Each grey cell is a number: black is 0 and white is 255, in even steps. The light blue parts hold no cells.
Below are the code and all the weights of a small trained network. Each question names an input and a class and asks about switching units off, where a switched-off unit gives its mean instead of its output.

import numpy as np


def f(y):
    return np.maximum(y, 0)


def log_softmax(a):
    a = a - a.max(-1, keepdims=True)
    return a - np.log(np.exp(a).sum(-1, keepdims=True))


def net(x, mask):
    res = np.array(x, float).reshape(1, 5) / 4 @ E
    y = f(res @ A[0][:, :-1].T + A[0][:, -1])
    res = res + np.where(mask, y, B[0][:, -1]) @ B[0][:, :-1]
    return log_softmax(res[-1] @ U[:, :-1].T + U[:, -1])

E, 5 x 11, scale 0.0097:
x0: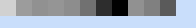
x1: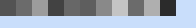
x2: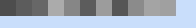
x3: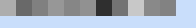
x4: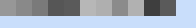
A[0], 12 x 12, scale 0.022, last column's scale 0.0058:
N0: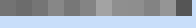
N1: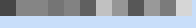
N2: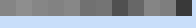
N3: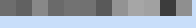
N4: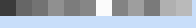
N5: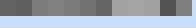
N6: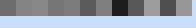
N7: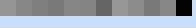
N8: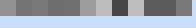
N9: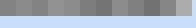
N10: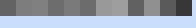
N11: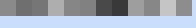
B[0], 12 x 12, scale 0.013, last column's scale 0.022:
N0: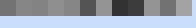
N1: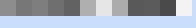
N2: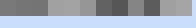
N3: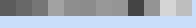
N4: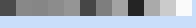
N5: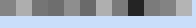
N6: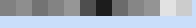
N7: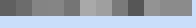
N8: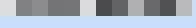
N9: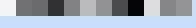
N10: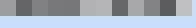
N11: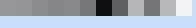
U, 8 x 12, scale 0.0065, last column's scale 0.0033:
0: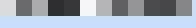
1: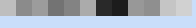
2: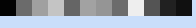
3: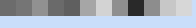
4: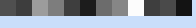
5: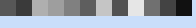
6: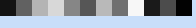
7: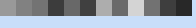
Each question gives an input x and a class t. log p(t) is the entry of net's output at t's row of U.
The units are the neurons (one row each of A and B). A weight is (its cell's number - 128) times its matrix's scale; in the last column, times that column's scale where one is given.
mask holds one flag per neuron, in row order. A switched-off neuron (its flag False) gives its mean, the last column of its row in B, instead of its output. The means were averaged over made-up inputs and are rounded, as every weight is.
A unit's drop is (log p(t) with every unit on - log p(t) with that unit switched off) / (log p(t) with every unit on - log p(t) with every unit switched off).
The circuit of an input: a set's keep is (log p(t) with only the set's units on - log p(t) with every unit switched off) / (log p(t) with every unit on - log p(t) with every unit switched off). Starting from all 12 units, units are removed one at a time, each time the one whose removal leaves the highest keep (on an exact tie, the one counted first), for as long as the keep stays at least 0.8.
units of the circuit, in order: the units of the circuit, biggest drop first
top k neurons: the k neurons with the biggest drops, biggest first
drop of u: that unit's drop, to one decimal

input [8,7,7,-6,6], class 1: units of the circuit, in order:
(N6)
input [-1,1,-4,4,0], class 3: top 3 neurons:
(N11; N8; N6)
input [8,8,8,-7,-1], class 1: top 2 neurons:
(N6; N4)
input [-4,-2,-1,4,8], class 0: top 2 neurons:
(N8; N11)
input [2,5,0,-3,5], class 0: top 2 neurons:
(N4; N8)
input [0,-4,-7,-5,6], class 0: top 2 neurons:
(N11; N6)
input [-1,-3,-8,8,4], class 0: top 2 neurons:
(N6; N4)
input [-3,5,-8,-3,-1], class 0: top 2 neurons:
(N4; N10)
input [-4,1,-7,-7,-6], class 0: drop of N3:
0.3
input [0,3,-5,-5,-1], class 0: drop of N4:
0.6
